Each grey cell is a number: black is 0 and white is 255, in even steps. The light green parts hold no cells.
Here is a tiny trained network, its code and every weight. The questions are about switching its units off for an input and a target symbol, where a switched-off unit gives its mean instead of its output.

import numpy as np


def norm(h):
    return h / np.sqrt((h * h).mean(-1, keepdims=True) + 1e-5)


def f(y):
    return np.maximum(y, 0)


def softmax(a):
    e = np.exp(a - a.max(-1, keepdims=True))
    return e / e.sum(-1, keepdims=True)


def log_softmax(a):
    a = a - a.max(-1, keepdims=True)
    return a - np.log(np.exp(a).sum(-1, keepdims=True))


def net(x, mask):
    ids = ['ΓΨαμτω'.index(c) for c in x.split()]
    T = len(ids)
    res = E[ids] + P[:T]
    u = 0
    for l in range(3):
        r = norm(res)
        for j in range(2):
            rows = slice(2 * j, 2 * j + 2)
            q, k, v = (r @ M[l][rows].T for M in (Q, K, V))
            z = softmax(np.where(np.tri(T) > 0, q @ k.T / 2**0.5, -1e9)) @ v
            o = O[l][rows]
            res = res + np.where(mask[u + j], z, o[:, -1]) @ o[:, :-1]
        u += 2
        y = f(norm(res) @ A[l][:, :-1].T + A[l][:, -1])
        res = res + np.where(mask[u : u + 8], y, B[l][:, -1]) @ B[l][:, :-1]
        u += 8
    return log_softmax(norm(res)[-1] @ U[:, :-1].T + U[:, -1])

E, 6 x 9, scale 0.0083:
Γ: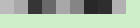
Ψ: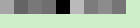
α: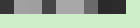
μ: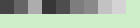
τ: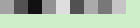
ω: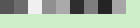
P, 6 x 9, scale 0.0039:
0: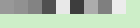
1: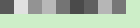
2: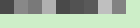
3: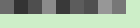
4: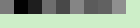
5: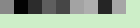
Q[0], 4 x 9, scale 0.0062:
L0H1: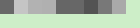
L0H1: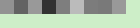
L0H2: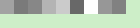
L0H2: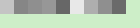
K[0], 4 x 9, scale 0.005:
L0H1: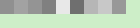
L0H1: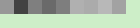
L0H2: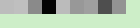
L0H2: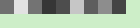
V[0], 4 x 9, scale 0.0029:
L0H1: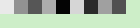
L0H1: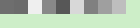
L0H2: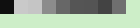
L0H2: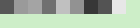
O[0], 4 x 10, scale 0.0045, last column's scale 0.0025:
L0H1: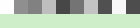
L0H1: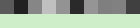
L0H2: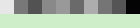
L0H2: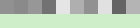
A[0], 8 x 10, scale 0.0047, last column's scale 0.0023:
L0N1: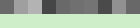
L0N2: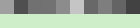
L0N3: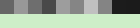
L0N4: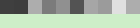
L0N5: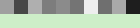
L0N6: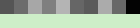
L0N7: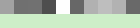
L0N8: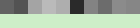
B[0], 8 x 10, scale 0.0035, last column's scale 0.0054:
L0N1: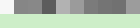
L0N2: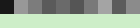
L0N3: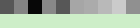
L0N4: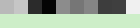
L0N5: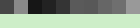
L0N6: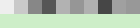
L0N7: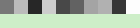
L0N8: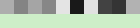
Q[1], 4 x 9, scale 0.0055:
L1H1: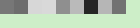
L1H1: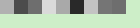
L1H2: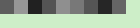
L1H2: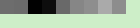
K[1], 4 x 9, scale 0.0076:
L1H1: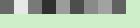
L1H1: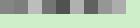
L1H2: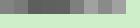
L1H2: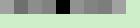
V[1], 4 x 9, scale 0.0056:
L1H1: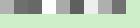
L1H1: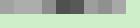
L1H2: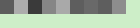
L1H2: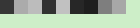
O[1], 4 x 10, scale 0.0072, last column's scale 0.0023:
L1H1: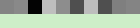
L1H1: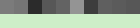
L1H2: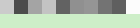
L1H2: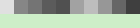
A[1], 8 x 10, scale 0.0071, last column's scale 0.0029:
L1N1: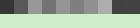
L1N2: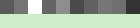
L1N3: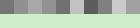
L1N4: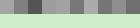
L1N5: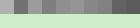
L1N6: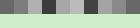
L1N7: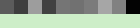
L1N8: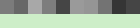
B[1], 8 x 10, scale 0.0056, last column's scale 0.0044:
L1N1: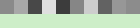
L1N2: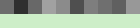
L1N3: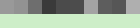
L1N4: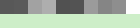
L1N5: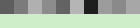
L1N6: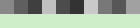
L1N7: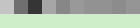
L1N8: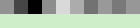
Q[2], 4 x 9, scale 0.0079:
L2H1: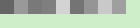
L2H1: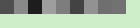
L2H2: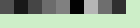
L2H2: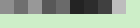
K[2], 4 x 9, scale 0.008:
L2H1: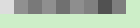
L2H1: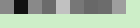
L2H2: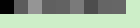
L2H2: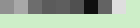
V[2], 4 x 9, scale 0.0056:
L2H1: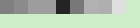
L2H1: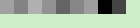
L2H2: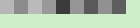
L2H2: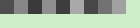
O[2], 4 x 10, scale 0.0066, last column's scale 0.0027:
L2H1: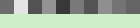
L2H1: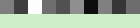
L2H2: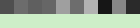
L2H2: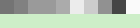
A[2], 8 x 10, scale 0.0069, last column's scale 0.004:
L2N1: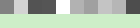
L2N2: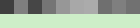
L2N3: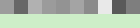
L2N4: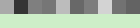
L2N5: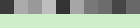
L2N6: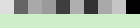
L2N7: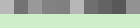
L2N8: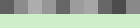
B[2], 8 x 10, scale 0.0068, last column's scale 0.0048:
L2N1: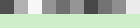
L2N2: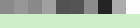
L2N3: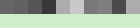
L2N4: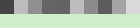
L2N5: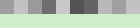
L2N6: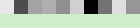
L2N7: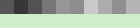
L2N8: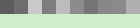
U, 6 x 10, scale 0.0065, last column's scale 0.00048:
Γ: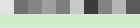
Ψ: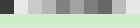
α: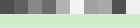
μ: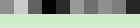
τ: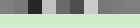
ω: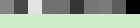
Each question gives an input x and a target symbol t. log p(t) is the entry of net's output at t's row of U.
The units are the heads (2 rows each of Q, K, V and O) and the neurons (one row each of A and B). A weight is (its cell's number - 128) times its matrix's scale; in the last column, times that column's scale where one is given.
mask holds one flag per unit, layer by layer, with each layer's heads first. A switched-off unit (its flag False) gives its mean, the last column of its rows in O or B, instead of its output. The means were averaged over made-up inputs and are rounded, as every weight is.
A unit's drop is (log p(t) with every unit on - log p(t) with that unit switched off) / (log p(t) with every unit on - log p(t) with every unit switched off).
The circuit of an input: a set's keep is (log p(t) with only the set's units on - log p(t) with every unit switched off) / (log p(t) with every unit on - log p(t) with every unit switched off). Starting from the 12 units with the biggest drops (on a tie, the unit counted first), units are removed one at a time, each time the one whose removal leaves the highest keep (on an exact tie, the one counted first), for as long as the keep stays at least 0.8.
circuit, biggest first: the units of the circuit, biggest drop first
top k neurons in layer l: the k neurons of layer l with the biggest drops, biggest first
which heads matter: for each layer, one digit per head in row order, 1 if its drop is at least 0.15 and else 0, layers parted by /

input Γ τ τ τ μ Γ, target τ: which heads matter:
10 / 11 / 01
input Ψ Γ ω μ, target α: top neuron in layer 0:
[L0N8]
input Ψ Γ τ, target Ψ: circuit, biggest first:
[L1H2 L2N1]
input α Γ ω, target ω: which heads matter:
00 / 00 / 01
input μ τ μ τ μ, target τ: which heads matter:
00 / 11 / 00
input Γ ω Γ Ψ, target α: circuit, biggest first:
[L2H2 L1H2]
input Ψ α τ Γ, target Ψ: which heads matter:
00 / 01 / 01
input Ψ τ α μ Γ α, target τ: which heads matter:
00 / 11 / 00
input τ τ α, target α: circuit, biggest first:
[L1H2 L1N8]
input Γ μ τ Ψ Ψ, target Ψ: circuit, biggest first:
[L1H2 L2N5]
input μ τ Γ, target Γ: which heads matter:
10 / 01 / 00
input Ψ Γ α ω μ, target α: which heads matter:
10 / 01 / 11
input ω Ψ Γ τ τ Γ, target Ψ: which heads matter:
00 / 01 / 11
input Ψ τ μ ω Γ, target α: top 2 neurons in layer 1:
[L1N6 L1N2]
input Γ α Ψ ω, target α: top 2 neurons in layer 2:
[L2N7 L2N2]
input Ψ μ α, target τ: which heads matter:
11 / 10 / 00
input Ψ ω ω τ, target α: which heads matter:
00 / 01 / 10
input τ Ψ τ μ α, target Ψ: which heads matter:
00 / 11 / 11
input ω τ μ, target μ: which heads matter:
10 / 01 / 01
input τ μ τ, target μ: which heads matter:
00 / 11 / 01
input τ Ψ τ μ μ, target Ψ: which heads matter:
00 / 11 / 01
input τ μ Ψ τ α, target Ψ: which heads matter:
00 / 11 / 01
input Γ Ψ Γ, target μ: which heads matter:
10 / 11 / 11
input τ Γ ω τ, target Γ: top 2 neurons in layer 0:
[L0N4 L0N7]
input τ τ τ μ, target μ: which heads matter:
10 / 01 / 00
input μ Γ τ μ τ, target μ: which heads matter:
00 / 11 / 00
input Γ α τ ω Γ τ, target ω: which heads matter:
01 / 01 / 11
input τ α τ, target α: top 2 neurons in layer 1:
[L1N8 L1N5]
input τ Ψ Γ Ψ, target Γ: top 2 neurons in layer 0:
[L0N7 L0N4]
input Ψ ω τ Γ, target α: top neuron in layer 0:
[L0N7]
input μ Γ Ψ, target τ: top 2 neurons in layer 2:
[L2N1 L2N4]
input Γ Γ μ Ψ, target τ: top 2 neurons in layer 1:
[L1N8 L1N7]
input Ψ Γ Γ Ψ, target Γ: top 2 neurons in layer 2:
[L2N6 L2N5]
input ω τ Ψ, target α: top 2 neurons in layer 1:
[L1N4 L1N5]
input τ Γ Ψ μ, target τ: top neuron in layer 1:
[L1N6]
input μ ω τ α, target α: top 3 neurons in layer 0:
[L0N4 L0N6 L0N7]
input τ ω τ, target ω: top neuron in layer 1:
[L1N2]
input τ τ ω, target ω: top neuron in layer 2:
[L2N2]
